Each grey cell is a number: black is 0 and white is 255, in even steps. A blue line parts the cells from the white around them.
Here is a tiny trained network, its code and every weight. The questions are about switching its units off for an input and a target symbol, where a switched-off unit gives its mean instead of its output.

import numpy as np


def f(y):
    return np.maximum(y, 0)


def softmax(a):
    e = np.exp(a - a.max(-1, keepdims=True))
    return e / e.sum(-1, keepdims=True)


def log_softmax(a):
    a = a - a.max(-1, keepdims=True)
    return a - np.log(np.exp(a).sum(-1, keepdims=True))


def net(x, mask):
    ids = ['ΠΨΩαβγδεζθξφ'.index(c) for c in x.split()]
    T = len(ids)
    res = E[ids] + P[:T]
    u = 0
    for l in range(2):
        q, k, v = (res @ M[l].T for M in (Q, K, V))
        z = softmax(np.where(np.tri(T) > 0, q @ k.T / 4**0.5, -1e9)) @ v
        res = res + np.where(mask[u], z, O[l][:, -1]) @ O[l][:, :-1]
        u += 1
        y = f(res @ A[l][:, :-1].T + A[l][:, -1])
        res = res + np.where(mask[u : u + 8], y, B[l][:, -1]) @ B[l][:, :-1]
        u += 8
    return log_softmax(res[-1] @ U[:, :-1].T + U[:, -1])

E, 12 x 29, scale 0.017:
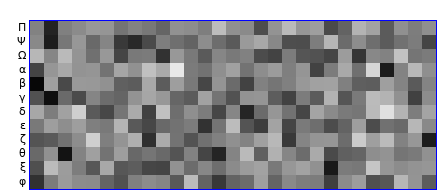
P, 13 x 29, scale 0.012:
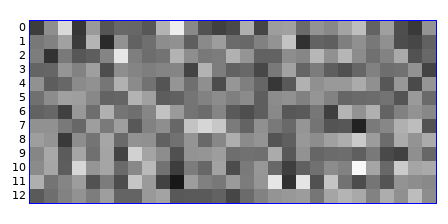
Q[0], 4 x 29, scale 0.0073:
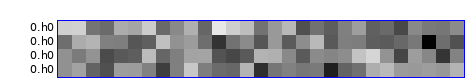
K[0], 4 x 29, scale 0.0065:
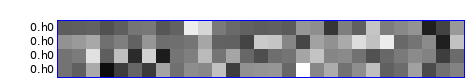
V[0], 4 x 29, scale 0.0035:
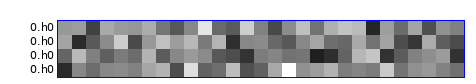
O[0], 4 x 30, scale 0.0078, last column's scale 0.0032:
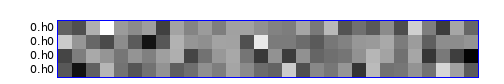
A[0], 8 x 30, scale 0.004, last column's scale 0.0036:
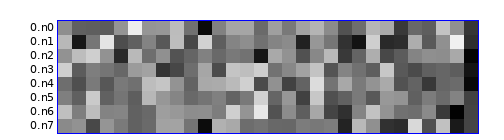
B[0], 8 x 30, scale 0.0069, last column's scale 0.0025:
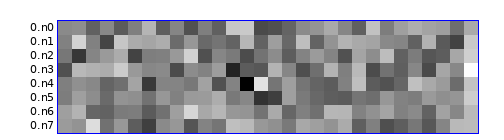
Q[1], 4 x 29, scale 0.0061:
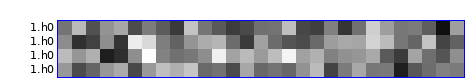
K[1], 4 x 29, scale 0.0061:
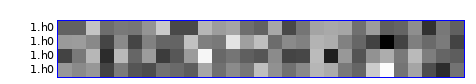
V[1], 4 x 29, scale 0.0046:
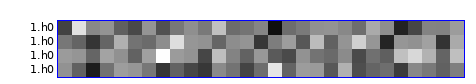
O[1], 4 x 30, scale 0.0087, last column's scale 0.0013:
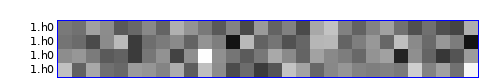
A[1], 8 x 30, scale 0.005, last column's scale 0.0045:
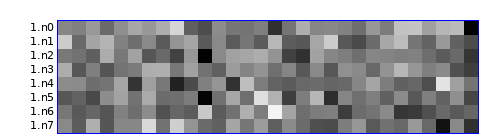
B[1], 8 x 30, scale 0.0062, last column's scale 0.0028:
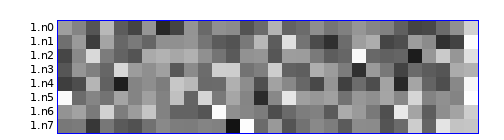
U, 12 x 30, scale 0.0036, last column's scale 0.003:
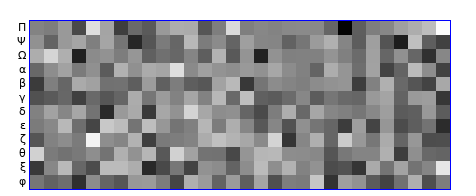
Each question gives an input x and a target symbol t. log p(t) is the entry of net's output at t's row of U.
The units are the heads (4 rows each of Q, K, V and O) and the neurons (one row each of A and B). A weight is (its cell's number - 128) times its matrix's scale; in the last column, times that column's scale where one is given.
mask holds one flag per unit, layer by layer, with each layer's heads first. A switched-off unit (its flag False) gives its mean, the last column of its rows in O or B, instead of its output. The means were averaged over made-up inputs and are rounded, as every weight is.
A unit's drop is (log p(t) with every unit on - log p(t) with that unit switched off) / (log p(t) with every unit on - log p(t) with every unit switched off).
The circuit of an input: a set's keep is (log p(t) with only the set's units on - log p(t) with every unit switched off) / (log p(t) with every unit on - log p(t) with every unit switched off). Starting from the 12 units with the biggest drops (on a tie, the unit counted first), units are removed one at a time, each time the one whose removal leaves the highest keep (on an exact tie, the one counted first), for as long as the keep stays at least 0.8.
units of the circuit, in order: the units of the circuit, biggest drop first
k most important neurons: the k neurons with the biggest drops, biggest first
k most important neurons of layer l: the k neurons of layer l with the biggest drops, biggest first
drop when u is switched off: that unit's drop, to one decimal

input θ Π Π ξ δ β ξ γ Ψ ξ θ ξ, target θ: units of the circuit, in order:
[1.h0]
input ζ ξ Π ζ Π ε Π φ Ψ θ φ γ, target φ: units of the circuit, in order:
[0.h0 0.n7 1.h0]
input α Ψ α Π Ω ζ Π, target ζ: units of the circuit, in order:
[0.h0 0.n1]
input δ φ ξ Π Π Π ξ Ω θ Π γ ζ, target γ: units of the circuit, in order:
[1.h0 0.n7 1.n4 0.h0]
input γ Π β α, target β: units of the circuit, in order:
[1.h0 1.n1 0.h0]
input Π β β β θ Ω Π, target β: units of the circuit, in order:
[1.h0 1.n1 0.h0]
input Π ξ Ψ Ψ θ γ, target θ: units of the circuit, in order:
[1.h0 0.n7]
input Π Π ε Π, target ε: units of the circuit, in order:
[1.h0 0.h0]
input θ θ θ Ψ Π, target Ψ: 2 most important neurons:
[1.n0 0.n7]
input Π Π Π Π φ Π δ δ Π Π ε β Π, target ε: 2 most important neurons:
[0.n0 0.n2]
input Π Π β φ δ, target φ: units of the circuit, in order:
[0.h0 1.h0 0.n7]
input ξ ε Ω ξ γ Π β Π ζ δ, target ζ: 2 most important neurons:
[0.n1 0.n7]
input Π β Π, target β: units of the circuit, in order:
[1.h0 1.n1]
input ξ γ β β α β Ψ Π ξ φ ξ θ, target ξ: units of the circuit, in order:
[0.h0]
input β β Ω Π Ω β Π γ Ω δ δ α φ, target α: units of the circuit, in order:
[1.h0 1.n2 1.n5]
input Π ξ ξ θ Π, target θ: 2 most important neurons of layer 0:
[0.n3 0.n4]
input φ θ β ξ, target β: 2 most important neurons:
[1.n1 0.n2]
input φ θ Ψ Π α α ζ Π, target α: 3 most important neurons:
[1.n2 1.n5 0.n5]
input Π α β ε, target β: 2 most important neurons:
[1.n1 0.n7]
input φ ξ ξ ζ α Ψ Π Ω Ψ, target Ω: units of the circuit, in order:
[0.h0]
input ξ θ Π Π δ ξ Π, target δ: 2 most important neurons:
[1.n6 0.n3]
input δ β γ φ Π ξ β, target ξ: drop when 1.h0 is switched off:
0.1
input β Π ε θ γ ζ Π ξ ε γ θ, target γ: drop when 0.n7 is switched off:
0.3
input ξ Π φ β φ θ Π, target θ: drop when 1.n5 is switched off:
-0.1
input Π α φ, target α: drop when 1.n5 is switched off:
0.4
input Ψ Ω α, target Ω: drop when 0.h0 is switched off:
0.9
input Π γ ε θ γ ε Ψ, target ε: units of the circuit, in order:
[1.h0]
